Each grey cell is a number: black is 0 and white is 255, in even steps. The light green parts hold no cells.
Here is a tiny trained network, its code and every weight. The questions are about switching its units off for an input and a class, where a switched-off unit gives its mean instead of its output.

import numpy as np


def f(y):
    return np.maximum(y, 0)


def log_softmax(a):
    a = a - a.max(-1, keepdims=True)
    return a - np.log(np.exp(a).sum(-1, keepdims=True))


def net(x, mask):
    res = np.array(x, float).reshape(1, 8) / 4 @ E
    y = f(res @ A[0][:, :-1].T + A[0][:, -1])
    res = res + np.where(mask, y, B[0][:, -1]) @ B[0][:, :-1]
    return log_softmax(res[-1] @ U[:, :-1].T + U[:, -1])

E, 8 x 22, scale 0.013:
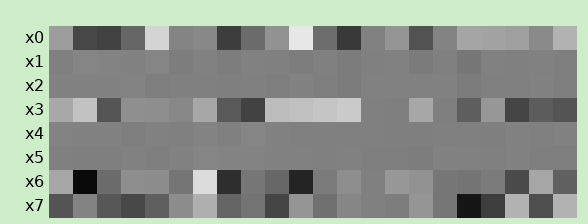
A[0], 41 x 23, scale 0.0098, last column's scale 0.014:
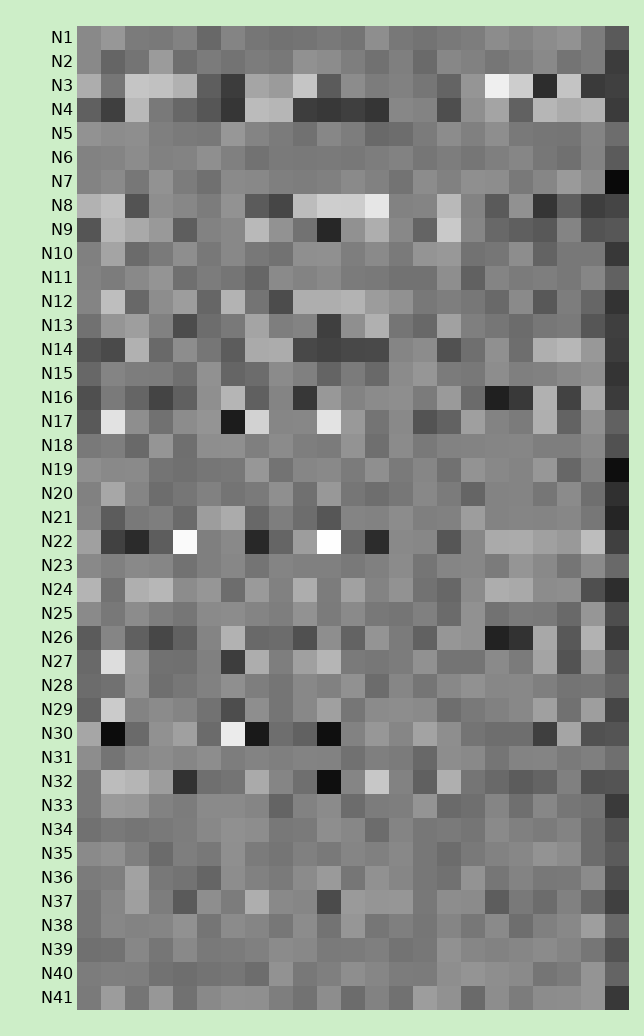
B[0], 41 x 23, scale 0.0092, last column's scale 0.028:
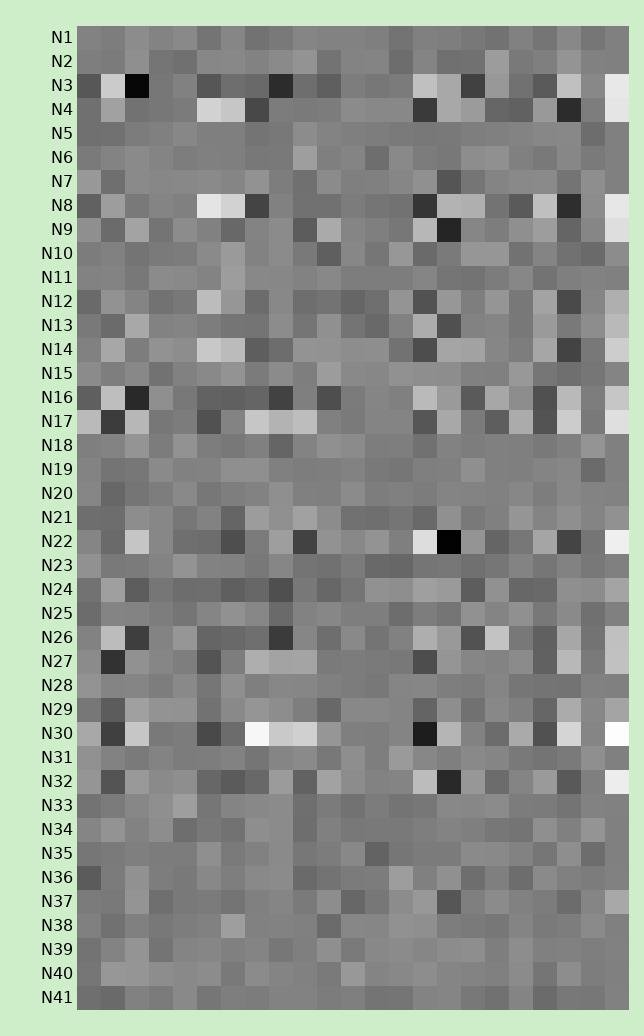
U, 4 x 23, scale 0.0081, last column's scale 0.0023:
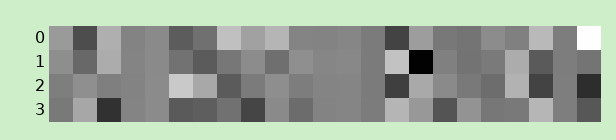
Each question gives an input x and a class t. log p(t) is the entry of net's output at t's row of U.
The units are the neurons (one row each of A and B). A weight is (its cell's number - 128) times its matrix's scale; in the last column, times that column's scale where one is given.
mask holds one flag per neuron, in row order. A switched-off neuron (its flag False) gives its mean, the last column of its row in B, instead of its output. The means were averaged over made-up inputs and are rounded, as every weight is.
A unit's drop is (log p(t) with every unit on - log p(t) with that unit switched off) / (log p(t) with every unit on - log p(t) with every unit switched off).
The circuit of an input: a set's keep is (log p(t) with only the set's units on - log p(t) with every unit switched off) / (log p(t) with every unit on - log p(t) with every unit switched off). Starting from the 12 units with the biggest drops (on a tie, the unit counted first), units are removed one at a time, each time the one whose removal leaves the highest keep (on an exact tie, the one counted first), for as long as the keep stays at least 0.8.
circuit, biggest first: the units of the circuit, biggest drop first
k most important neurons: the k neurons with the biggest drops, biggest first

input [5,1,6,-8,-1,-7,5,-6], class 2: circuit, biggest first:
[N4]
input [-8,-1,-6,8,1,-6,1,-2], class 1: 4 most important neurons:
[N32, N9, N4, N13]
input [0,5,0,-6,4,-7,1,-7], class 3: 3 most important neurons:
[N3, N8, N24]
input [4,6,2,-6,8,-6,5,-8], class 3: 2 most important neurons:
[N3, N8]
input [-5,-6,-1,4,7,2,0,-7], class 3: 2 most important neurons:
[N3, N22]
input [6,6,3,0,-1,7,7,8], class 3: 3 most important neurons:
[N16, N26, N17]
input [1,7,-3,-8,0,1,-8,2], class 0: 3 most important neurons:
[N17, N27, N8]
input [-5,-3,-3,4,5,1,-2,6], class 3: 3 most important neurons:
[N16, N26, N22]
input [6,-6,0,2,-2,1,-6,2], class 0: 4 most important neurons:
[N17, N27, N32, N9]
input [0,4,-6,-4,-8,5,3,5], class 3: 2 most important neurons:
[N16, N8]
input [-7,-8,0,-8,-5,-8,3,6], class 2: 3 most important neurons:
[N4, N14, N22]
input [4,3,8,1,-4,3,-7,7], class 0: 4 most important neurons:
[N17, N3, N27, N29]
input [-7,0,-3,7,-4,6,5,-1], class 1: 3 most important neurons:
[N32, N9, N4]
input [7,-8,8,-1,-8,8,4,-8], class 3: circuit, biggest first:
[N3]
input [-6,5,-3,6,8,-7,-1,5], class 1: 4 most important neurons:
[N32, N9, N4, N14]
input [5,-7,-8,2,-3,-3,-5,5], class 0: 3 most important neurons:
[N17, N3, N32]
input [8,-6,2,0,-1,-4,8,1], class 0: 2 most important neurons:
[N30, N32]
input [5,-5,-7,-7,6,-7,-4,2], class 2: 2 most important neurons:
[N4, N14]
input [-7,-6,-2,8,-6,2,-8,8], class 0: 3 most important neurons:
[N17, N27, N4]
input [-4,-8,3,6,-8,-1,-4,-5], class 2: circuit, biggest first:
[N8]
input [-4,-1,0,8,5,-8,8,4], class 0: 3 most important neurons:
[N30, N4, N14]
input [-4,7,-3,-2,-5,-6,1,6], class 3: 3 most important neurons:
[N16, N26, N22]
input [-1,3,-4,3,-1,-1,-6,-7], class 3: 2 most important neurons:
[N3, N30]
